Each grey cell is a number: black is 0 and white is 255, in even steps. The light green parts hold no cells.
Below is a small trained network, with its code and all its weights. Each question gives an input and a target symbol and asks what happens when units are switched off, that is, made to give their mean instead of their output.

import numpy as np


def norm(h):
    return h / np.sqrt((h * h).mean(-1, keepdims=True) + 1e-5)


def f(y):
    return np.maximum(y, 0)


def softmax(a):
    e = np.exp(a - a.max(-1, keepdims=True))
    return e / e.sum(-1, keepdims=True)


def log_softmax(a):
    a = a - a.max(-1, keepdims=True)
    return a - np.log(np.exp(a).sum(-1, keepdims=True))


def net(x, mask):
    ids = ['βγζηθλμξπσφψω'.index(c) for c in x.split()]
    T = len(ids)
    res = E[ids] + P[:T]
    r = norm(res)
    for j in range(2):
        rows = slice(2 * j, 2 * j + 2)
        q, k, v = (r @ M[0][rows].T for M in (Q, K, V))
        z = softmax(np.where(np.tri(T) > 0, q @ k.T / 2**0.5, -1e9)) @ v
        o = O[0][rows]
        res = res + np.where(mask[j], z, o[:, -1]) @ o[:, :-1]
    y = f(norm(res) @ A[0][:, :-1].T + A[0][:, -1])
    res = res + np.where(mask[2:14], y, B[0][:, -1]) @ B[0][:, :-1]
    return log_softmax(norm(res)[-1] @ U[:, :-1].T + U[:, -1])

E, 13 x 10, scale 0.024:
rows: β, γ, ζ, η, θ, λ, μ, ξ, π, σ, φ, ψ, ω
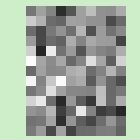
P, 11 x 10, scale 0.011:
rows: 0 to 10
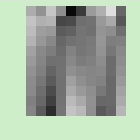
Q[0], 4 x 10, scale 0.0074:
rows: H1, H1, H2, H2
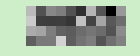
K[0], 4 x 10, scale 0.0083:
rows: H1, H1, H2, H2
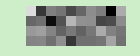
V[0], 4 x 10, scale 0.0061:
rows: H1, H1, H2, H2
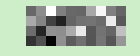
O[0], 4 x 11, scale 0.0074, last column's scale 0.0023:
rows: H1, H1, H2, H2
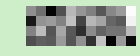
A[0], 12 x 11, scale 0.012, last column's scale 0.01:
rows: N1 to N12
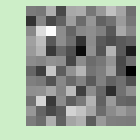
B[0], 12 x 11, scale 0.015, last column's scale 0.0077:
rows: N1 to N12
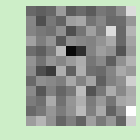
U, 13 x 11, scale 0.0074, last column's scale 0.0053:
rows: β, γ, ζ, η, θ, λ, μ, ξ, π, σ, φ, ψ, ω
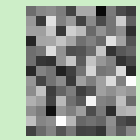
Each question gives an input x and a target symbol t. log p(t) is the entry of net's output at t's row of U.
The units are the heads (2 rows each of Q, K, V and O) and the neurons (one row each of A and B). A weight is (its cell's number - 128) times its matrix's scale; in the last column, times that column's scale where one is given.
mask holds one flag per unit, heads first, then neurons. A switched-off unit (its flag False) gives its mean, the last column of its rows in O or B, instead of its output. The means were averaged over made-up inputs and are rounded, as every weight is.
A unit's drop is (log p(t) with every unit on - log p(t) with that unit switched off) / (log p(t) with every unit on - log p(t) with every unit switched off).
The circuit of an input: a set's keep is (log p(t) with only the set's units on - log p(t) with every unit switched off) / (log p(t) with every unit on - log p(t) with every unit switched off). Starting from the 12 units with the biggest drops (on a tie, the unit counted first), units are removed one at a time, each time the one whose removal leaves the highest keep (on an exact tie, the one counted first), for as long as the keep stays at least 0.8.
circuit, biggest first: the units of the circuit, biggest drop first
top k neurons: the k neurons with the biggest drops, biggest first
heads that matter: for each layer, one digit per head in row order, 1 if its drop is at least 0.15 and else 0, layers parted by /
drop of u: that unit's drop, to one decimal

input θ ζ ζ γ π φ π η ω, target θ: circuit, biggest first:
(N5, N10)
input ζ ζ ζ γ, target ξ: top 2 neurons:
(N3, N9)
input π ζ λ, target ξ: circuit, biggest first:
(N3)
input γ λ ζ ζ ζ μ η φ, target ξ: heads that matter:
10
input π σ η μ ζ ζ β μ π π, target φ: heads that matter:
10
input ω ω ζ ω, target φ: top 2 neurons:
(N12, N11)
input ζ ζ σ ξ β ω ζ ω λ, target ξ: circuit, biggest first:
(N3, N9)
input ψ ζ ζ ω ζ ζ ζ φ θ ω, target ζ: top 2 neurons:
(N4, N1)
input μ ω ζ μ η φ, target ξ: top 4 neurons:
(N3, N7, N9, N8)
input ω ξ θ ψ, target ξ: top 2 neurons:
(N5, N9)
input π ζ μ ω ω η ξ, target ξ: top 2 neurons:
(N3, N9)
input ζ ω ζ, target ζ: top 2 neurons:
(N1, N5)
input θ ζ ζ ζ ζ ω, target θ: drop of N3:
0.2
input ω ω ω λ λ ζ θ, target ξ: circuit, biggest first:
(N9)
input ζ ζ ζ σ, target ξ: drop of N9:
0.2
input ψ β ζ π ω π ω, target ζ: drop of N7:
0.0
